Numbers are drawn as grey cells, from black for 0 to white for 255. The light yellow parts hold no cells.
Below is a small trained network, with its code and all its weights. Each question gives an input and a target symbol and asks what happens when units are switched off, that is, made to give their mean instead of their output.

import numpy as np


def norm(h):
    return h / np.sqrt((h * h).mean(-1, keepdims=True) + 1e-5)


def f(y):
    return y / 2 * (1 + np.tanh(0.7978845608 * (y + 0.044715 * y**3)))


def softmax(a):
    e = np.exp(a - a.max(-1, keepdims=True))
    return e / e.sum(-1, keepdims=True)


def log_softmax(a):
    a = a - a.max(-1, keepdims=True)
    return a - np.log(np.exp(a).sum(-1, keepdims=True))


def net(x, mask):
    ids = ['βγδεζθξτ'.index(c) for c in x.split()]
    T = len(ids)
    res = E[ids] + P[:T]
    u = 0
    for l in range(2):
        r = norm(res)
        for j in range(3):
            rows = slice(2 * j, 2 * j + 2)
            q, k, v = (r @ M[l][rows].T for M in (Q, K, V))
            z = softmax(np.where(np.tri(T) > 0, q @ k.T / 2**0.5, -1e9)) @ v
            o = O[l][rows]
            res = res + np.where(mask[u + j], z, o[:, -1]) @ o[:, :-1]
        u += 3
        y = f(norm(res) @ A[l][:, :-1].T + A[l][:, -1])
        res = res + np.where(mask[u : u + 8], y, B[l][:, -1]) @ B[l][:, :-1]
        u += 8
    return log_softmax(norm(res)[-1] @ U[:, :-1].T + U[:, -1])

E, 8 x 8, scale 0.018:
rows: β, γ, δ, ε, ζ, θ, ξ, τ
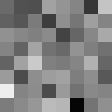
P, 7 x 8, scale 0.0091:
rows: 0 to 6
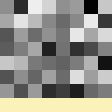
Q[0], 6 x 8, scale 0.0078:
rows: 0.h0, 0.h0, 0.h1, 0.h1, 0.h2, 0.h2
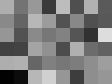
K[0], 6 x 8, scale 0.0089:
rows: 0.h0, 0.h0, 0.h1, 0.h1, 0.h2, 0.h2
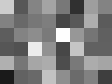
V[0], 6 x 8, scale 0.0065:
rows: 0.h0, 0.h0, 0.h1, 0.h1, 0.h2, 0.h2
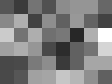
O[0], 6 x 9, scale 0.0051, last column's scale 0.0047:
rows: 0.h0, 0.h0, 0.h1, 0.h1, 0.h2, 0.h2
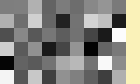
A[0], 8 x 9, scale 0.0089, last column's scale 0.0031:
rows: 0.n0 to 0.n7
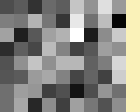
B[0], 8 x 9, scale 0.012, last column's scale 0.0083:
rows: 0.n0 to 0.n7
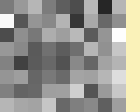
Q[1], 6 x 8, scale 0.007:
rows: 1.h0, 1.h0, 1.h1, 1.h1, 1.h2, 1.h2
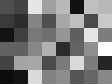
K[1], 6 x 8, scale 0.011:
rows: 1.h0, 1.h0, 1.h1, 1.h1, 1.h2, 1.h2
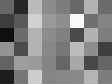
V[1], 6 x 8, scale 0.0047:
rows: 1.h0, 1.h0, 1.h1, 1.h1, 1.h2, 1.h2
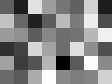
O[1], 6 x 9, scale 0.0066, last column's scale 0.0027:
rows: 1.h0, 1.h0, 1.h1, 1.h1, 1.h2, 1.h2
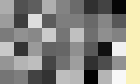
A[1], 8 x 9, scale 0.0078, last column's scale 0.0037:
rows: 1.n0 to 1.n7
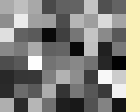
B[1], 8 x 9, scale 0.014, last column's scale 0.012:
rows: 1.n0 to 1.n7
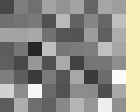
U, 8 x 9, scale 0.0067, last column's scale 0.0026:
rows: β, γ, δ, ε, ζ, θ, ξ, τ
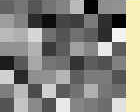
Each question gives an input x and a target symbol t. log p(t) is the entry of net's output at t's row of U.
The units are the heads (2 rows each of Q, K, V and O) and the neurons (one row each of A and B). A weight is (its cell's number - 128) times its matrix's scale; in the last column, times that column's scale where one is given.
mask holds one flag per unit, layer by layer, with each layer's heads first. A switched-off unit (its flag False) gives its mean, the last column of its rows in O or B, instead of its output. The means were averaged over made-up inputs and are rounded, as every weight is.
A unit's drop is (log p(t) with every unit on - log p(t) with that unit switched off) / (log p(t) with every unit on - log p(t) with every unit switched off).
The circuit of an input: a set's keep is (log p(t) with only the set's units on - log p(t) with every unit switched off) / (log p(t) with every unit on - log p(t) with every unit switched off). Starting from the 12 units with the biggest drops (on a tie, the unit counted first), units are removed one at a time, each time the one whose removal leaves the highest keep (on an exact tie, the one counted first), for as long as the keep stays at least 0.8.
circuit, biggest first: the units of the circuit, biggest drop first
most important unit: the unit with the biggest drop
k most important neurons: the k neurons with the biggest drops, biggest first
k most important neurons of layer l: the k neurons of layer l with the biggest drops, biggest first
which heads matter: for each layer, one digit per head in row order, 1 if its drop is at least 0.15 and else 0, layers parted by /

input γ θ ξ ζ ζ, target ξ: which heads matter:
010 / 001
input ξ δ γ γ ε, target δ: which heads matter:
010 / 000
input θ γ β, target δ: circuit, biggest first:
0.n0; 1.n6
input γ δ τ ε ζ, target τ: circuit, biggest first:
1.n1; 1.n5; 0.n0
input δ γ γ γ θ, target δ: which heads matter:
011 / 000
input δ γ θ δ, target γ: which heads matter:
011 / 010
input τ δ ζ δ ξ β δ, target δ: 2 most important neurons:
0.n6; 0.n0
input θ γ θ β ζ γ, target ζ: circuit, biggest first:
0.n0; 1.n4; 0.n5
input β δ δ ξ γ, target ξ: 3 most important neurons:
0.n2; 0.n7; 0.n4
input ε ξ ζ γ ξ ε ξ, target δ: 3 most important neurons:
0.n6; 0.n2; 0.n0
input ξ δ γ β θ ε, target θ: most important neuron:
0.n1
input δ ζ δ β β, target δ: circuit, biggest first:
0.n0; 0.h2; 1.n6
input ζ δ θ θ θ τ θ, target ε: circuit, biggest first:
0.n2; 1.n7; 1.n5
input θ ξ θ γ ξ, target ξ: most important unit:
1.n3
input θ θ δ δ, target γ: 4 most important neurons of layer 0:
0.n6; 0.n2; 0.n3; 0.n0
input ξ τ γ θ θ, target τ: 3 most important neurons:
0.n5; 0.n0; 1.n5
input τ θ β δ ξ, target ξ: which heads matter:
000 / 001
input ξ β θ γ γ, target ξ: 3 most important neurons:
1.n3; 0.n2; 1.n5
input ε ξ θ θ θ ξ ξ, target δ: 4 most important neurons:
0.n2; 0.n6; 0.n0; 1.n2
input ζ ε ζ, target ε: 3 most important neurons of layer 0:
0.n1; 0.n4; 0.n2
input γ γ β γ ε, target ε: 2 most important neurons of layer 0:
0.n2; 0.n0
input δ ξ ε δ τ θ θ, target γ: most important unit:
0.n5
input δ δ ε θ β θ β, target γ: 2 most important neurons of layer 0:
0.n3; 0.n0
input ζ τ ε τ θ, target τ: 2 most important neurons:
1.n5; 1.n1
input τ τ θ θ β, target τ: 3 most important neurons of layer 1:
1.n1; 1.n5; 1.n3
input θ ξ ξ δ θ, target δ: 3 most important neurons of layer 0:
0.n3; 0.n7; 0.n1
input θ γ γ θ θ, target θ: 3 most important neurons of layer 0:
0.n3; 0.n2; 0.n6
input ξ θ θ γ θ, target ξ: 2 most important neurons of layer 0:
0.n6; 0.n5
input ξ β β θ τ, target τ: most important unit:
0.n5
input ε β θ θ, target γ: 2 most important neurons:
0.n2; 0.n0
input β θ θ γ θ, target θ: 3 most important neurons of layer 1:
1.n5; 1.n4; 1.n3
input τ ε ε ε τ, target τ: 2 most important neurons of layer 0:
0.n5; 0.n4
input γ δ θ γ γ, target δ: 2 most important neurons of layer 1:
1.n5; 1.n6
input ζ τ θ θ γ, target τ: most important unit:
1.h1
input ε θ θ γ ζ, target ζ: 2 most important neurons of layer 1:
1.n4; 1.n5
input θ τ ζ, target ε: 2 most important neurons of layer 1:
1.n7; 1.n5
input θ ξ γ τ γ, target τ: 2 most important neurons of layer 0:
0.n3; 0.n5
